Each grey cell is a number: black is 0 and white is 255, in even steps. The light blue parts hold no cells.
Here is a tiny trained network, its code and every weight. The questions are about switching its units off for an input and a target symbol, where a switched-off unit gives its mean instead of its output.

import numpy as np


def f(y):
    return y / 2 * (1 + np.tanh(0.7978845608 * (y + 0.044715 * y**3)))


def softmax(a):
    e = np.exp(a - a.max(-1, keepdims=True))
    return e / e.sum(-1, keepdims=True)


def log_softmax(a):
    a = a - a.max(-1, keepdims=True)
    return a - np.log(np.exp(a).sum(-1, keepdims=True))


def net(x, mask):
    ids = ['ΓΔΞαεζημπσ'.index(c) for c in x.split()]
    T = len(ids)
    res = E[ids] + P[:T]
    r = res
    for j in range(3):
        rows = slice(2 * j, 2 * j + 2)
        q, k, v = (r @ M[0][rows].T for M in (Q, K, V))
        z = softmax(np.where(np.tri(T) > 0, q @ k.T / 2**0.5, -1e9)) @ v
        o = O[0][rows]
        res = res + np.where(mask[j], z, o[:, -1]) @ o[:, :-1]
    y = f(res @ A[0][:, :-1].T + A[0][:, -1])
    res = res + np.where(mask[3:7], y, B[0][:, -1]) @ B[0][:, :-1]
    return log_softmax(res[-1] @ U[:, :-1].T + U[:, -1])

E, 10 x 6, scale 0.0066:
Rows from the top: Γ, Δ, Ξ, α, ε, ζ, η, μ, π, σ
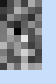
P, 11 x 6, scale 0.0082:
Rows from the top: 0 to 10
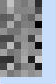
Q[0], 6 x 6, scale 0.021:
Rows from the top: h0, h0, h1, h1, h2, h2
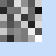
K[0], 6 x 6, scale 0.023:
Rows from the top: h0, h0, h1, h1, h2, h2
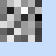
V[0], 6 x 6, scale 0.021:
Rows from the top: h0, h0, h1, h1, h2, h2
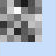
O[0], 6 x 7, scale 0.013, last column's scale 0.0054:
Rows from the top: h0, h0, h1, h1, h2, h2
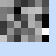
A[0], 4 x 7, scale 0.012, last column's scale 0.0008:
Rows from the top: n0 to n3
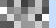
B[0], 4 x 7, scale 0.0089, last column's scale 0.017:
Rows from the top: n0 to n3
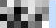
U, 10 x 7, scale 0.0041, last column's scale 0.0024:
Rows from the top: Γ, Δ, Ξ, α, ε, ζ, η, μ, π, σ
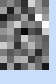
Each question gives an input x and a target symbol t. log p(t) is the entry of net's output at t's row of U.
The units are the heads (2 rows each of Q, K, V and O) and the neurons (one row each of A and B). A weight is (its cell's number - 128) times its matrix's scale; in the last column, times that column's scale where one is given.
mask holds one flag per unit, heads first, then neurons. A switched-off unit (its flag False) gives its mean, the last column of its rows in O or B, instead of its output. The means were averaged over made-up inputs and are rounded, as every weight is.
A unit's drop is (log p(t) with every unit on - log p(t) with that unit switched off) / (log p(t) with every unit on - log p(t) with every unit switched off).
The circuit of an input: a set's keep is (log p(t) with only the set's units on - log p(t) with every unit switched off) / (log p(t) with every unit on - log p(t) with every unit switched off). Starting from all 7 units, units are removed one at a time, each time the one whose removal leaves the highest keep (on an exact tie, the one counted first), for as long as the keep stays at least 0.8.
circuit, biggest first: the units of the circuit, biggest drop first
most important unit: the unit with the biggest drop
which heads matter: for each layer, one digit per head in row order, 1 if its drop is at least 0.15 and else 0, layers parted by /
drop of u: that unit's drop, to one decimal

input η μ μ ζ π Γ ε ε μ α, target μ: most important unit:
h0
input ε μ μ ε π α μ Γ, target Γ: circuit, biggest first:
[n0; n3; h2; h1]
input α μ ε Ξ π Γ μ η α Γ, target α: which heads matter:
100
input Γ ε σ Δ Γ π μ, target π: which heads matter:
111
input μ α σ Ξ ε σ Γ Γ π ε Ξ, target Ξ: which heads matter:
001
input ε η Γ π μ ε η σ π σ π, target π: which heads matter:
110
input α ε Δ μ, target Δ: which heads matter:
110
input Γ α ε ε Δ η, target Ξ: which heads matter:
101
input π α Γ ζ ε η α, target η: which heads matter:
101
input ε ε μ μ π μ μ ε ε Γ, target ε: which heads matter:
111
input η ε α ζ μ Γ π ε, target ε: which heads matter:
110
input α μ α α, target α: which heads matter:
110
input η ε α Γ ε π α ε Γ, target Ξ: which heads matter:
101
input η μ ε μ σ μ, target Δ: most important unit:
n3
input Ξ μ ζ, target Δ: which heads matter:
100
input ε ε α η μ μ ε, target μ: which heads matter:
111
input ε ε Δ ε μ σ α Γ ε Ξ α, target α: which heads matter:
101
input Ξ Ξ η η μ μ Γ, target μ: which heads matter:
101
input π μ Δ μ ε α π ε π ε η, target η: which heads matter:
011
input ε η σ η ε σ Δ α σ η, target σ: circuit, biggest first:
[h1; n2]
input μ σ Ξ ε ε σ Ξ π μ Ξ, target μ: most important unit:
h0
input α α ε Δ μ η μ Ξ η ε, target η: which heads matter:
001
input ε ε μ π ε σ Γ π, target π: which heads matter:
010
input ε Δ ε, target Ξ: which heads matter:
001
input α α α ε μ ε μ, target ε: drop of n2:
0.0
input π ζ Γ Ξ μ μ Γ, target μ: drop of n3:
0.3
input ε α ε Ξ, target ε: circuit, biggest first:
[h0]
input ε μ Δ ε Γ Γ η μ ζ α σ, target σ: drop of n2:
0.4
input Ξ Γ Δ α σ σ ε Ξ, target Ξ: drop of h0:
0.2
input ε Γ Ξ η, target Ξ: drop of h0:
0.4
